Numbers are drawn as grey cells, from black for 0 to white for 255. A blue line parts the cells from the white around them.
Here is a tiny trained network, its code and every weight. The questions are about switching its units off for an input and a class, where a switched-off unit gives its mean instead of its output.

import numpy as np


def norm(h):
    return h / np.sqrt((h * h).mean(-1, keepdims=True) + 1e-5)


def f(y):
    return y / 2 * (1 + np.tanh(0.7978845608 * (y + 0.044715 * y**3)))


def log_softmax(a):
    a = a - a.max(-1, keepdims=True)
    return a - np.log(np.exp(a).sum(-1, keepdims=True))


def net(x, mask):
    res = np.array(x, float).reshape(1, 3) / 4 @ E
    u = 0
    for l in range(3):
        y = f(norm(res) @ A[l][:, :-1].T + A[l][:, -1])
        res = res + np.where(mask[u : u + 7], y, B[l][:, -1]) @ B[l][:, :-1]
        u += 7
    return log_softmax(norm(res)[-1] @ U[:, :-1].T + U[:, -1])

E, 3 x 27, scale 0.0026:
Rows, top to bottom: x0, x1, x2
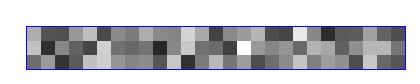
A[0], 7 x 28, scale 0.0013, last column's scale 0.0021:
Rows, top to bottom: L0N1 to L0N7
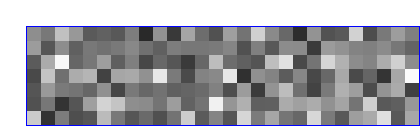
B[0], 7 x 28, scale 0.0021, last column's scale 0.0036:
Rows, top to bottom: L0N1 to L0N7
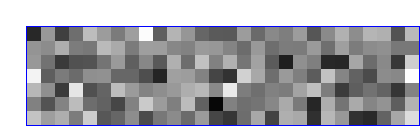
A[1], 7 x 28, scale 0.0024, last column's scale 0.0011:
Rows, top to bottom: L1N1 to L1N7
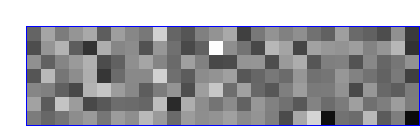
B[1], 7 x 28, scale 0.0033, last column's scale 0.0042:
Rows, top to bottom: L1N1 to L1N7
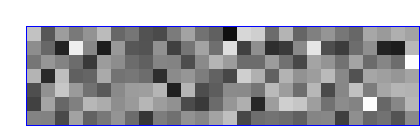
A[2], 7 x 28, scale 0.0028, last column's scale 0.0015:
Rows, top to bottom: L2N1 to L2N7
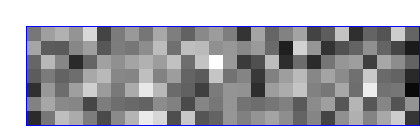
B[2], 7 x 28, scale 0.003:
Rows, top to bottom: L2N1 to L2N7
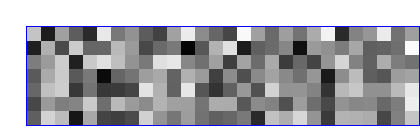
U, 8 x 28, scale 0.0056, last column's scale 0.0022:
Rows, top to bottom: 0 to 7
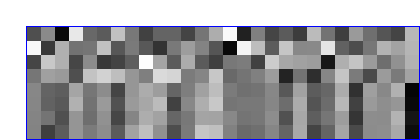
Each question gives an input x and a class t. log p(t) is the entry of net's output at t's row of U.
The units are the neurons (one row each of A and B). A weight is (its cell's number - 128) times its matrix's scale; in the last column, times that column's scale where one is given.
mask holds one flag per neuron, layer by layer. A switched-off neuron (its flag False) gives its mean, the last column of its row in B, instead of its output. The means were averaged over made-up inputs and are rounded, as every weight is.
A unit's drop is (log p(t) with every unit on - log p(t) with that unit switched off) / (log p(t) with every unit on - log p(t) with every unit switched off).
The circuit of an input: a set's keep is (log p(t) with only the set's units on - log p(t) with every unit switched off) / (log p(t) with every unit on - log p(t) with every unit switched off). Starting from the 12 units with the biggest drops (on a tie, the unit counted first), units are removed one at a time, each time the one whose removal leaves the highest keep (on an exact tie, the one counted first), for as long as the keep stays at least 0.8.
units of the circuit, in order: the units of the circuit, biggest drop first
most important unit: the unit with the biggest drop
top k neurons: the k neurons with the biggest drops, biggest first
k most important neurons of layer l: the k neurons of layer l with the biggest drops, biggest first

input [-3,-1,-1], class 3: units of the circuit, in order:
[L0N3 L2N3]
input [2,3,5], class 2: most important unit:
L0N4
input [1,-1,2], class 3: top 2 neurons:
[L0N6 L1N6]
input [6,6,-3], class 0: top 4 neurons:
[L0N4 L2N2 L1N4 L1N1]
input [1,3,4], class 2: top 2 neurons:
[L0N4 L1N1]
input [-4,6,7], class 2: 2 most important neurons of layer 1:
[L1N1 L1N4]
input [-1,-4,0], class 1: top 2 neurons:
[L1N3 L2N1]
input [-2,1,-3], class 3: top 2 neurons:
[L0N1 L2N3]
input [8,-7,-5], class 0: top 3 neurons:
[L2N2 L0N7 L1N7]
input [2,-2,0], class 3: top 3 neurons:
[L0N4 L1N3 L1N2]
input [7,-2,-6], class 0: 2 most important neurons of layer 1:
[L1N7 L1N5]
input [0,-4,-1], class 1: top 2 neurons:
[L0N6 L2N1]
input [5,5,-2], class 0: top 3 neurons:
[L0N4 L1N4 L1N1]
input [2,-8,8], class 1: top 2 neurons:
[L2N1 L1N6]
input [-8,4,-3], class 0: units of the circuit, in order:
[L1N2]
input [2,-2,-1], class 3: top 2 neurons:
[L0N4 L1N3]
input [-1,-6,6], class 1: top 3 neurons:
[L1N6 L0N1 L1N1]
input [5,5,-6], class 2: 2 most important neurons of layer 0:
[L0N3 L0N4]
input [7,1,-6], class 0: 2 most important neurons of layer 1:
[L1N7 L1N5]
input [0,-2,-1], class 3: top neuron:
[L0N4]
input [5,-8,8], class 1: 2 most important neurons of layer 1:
[L1N6 L1N1]
